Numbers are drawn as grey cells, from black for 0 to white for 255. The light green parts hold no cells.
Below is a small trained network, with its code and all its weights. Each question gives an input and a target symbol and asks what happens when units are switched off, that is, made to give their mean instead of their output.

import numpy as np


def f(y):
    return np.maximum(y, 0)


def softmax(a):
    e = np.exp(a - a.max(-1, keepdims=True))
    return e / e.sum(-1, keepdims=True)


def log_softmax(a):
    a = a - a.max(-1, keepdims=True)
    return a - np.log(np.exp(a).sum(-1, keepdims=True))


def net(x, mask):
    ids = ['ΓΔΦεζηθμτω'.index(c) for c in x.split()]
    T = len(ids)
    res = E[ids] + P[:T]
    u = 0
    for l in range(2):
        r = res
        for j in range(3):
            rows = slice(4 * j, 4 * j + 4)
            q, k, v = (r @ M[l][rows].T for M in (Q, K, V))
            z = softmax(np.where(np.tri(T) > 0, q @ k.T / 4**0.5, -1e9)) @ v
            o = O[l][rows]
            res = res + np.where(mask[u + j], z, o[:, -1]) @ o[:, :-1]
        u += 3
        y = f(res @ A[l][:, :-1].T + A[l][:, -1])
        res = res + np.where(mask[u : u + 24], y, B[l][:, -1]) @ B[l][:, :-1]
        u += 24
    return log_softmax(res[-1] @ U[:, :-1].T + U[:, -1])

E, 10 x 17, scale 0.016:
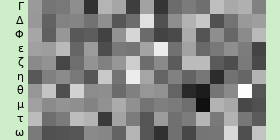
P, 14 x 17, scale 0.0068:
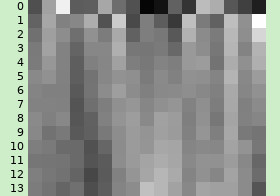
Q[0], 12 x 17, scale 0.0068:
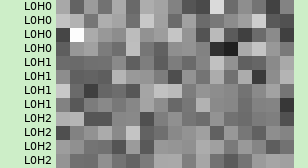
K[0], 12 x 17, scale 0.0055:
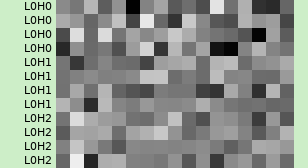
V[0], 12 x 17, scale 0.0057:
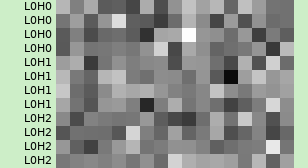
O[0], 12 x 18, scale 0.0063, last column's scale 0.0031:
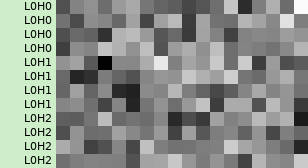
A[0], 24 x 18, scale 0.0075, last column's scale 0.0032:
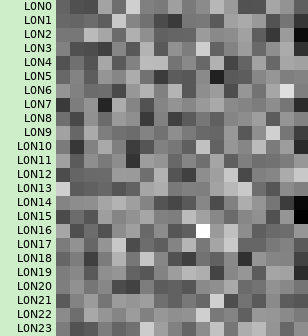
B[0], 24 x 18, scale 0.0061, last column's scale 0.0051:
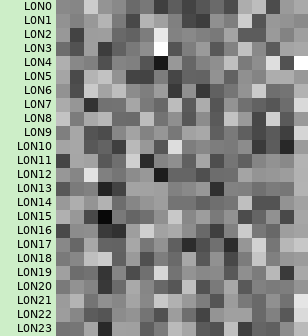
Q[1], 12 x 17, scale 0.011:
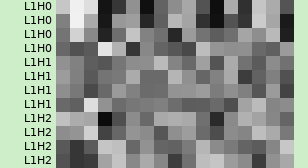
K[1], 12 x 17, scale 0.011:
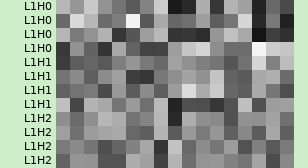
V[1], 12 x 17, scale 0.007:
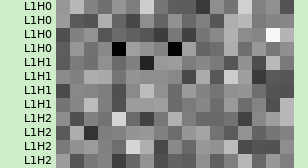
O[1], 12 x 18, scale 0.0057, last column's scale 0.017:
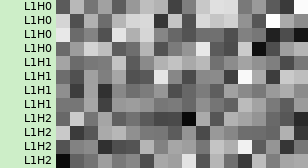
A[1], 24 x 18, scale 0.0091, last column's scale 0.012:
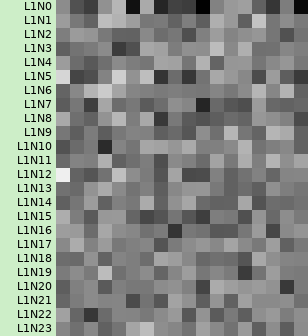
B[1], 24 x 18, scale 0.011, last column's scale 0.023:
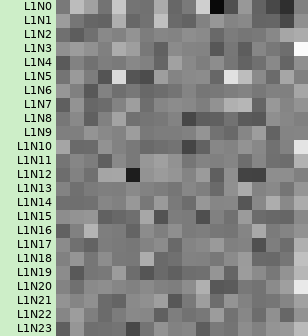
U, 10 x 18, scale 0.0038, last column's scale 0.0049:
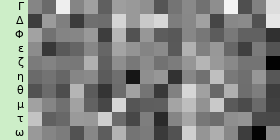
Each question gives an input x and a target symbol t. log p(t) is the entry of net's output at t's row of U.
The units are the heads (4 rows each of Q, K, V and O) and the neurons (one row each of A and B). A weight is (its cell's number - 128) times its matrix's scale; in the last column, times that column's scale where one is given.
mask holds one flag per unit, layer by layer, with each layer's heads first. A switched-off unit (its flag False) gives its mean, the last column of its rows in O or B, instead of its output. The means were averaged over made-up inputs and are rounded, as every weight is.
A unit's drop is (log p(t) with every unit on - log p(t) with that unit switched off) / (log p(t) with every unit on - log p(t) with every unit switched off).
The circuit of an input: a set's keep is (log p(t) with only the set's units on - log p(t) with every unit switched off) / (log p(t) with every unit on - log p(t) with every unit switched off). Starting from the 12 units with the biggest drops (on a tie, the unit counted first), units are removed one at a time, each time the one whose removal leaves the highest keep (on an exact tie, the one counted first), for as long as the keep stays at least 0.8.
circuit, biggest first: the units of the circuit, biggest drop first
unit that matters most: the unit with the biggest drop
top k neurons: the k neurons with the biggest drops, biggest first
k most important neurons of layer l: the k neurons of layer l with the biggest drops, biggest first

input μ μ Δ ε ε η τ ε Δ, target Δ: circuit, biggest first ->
[L1N10; L1H1]
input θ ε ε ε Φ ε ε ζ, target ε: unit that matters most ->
L1H2
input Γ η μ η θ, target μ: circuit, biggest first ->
[L1H0; L0H2; L0H0]
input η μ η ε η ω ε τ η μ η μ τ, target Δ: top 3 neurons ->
[L0N10; L1N10; L1N11]
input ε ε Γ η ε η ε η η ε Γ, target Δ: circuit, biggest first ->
[L0H0; L1H1; L1N10]
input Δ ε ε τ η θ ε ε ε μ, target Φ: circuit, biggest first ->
[L1H2; L1H0; L1N12]
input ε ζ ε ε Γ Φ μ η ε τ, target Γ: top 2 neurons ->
[L0N18; L0N17]
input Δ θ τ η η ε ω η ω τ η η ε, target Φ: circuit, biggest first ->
[L1H2; L1H0; L1N12]
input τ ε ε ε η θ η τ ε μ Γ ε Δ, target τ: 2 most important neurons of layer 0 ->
[L0N19; L0N14]
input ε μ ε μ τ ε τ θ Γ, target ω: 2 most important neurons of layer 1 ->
[L1N1; L1N15]
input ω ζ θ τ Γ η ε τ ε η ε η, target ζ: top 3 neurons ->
[L1N5; L0N8; L0N4]
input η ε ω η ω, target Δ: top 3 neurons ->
[L0N10; L0N4; L0N15]
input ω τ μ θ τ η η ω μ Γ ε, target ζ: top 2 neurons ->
[L0N8; L1N5]
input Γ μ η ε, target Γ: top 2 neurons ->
[L0N17; L1N10]
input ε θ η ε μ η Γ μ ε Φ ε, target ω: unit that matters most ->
L1H2
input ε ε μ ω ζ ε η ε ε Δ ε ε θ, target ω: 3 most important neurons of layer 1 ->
[L1N1; L1N15; L1N22]
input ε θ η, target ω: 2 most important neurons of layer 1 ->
[L1N1; L1N15]
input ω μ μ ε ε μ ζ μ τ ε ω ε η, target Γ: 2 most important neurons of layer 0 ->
[L0N0; L0N12]
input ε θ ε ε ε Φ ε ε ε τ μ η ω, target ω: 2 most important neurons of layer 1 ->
[L1N1; L1N15]
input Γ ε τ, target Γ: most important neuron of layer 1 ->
[L1N3]
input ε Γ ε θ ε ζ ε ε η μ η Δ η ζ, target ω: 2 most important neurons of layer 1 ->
[L1N1; L1N15]
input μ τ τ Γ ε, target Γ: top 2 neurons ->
[L0N17; L1N3]
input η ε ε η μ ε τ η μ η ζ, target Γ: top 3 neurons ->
[L0N12; L0N0; L0N18]
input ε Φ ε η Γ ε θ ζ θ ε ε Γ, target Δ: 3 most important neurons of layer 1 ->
[L1N10; L1N19; L1N4]
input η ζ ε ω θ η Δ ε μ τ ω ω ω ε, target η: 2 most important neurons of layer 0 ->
[L0N2; L0N19]
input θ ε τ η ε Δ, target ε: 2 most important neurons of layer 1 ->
[L1N1; L1N3]
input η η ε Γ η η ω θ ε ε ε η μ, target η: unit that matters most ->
L0H0
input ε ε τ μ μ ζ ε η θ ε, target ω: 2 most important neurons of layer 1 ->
[L1N1; L1N15]
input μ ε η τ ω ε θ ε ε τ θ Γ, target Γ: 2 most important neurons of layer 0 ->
[L0N6; L0N3]
